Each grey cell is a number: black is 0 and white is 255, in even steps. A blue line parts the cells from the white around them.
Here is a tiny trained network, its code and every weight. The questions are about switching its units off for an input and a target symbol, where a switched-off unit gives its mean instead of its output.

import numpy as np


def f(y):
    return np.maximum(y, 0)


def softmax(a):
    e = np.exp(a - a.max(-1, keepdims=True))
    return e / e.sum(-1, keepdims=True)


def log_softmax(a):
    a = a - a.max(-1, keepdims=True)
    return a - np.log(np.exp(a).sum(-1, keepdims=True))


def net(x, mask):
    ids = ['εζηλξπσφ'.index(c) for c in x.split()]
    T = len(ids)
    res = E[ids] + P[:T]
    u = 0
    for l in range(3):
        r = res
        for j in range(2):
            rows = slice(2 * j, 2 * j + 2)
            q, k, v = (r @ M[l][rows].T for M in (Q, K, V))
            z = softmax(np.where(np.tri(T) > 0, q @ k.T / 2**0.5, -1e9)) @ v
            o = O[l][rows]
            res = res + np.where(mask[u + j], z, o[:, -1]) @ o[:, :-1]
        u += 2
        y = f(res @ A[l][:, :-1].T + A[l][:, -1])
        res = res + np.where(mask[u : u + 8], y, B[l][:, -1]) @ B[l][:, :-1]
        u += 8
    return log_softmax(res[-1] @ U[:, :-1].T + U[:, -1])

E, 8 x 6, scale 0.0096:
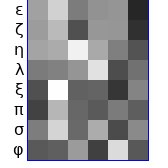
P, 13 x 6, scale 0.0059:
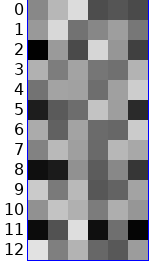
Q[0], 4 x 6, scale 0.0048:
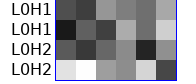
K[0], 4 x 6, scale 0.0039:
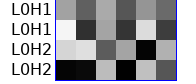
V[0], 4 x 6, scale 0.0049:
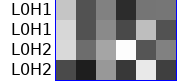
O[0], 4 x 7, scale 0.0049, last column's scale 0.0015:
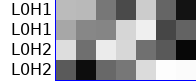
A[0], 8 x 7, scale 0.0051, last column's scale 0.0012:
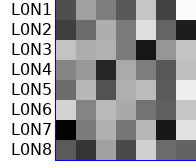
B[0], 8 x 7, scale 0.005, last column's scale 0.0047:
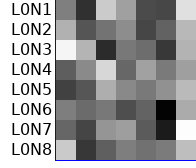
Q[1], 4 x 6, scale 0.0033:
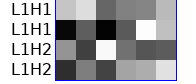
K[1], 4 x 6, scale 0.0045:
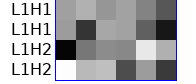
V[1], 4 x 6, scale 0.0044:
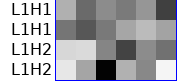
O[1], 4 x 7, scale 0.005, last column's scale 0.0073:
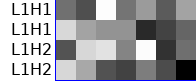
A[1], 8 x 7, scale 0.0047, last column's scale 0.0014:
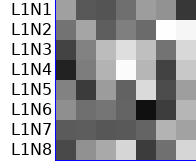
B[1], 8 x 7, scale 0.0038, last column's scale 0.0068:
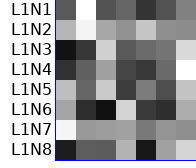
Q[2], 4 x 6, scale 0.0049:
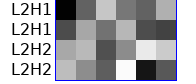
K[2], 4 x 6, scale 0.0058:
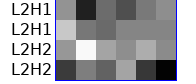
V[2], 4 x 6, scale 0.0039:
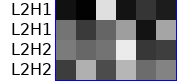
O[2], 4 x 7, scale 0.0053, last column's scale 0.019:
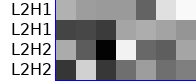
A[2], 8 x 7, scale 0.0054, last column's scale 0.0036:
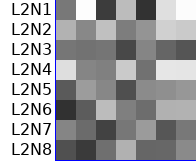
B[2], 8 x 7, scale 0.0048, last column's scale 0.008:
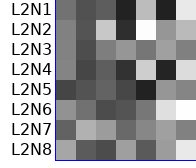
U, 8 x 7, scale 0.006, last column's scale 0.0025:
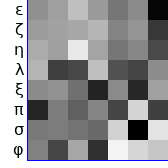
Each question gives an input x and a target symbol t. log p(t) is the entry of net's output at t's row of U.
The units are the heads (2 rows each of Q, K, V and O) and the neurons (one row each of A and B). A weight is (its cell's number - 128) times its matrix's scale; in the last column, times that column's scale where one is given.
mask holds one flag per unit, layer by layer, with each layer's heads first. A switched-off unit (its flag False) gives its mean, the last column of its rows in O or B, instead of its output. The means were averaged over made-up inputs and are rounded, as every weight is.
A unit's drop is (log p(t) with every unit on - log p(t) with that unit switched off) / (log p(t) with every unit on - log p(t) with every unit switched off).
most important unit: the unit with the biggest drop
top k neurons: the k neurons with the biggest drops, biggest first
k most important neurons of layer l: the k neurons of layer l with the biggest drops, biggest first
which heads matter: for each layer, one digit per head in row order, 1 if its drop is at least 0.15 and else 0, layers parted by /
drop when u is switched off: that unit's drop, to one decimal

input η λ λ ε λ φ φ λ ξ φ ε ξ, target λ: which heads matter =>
00 / 00 / 01
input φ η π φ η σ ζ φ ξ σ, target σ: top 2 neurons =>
(L2N1, L2N4)
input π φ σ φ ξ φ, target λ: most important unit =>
L0N7
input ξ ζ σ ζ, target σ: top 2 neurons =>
(L2N6, L0N7)
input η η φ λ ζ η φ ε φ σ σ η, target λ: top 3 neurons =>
(L0N7, L1N6, L0N2)
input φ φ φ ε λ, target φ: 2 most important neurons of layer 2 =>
(L2N2, L2N4)
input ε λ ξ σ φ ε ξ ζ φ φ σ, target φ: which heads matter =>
01 / 00 / 00
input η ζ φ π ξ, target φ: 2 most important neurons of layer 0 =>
(L0N7, L0N6)
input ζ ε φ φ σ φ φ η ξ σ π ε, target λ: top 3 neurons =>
(L0N7, L1N6, L0N1)
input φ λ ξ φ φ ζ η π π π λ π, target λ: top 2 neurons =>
(L1N6, L0N7)
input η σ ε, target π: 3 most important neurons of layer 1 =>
(L1N4, L1N3, L1N8)
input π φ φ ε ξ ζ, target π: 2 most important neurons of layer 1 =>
(L1N4, L1N3)
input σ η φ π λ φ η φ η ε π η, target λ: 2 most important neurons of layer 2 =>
(L2N8, L2N2)
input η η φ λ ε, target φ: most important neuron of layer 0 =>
(L0N7)
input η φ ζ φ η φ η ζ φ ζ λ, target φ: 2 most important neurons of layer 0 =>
(L0N7, L0N1)
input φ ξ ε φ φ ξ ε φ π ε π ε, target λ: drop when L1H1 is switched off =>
0.1
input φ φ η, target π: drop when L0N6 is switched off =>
0.0
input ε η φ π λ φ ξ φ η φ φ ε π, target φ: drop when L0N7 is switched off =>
0.3
